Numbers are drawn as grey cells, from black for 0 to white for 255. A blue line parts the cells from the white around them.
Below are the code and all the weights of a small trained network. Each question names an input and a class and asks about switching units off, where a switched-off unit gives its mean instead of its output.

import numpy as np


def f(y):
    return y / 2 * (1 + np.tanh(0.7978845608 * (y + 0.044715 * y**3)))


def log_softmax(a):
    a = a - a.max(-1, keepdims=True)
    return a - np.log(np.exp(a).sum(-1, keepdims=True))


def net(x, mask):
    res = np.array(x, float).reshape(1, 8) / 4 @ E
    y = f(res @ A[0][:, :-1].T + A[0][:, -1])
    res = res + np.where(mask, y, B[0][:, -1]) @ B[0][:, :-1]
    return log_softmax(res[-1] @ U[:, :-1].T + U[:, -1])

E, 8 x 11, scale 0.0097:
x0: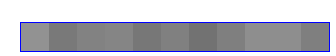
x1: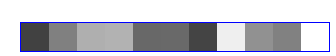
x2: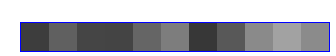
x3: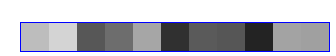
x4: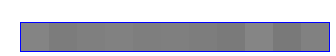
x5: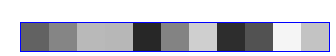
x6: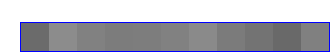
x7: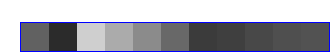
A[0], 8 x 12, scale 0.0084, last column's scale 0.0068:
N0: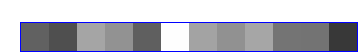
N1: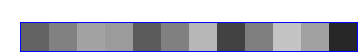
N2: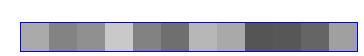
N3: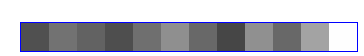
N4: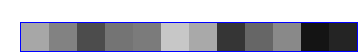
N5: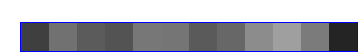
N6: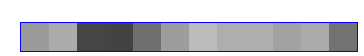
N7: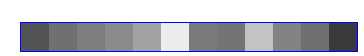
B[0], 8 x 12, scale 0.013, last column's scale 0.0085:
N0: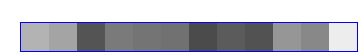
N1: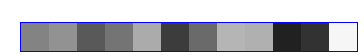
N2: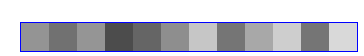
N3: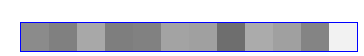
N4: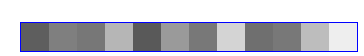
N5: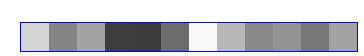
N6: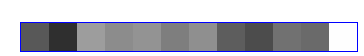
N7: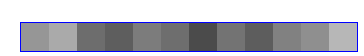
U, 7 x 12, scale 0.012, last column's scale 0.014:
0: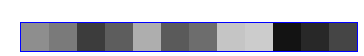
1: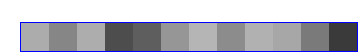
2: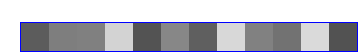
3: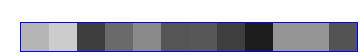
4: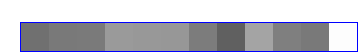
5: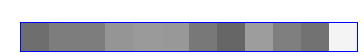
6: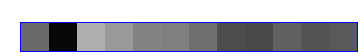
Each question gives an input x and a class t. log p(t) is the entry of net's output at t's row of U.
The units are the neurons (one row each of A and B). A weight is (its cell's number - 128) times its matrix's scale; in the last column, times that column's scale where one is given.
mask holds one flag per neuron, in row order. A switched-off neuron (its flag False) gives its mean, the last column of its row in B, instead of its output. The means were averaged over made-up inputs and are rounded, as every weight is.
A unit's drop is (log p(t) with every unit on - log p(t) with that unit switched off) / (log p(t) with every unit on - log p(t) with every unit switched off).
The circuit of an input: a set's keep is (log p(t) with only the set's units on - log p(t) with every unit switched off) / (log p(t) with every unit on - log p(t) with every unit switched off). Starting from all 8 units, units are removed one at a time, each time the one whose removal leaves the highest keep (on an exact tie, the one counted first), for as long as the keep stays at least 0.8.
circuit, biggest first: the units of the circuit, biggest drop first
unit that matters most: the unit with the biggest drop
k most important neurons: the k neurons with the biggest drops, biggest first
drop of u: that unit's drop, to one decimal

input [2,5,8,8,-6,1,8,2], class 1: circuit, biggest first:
(N5 N3)
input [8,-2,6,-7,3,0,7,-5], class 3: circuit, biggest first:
(N0 N7)
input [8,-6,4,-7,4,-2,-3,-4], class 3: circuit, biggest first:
(N7 N0)
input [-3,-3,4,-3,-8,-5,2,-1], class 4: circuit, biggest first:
(N1)
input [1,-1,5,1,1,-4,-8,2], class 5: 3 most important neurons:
(N1 N2 N3)
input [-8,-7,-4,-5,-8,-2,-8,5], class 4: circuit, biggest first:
(N6 N1)
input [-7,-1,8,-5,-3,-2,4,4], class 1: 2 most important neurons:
(N5 N3)
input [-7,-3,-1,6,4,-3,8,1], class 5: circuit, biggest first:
(N0 N1)
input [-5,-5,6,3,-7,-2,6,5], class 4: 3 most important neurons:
(N2 N6 N1)
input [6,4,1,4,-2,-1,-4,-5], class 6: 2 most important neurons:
(N6 N4)
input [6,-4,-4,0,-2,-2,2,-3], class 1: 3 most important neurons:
(N1 N2 N0)
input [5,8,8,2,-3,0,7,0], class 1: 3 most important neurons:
(N5 N4 N3)
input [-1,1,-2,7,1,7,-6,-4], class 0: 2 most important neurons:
(N1 N0)
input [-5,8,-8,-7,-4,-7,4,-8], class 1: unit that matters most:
N2
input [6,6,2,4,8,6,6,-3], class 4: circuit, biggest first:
(N4 N0)
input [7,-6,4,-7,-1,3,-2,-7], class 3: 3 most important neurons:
(N0 N7 N2)
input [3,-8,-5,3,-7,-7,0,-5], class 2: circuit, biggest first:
(N4 N1)
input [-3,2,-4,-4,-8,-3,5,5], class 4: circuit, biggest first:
(N1 N6 N4)
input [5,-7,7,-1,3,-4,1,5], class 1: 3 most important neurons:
(N5 N3 N1)
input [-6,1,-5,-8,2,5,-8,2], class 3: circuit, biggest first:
(N0)
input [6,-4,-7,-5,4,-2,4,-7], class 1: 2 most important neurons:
(N2 N1)
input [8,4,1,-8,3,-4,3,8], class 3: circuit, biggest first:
(N0 N7)
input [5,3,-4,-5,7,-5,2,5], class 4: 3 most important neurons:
(N1 N6 N2)
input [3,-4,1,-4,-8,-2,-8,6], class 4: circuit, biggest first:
(N6 N1)
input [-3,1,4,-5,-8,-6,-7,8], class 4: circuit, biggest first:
(N1 N6)
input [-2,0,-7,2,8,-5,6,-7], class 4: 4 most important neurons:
(N1 N6 N5 N3)
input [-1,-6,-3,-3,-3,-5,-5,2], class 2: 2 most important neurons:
(N4 N1)
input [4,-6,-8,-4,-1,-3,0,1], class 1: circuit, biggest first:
(N2)
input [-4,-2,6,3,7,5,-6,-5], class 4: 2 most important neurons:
(N2 N6)
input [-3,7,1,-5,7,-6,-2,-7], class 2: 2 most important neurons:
(N1 N2)
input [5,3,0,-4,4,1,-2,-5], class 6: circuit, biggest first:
(N6 N4)
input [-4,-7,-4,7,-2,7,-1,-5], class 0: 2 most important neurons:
(N1 N0)
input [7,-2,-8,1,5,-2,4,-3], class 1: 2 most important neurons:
(N2 N1)
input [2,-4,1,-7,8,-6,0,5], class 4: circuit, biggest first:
(N1 N6)
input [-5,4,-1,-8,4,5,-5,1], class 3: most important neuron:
(N0)
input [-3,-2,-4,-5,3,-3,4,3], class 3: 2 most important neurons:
(N0 N1)
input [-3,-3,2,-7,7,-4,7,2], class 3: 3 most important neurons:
(N0 N7 N1)
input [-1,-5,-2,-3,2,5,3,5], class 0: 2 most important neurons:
(N1 N6)
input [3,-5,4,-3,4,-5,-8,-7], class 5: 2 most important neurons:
(N1 N6)
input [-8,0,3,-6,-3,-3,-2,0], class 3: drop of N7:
0.3
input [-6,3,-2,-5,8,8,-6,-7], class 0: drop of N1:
1.0
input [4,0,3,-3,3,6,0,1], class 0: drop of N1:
0.8
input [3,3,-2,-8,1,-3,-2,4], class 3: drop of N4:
0.0
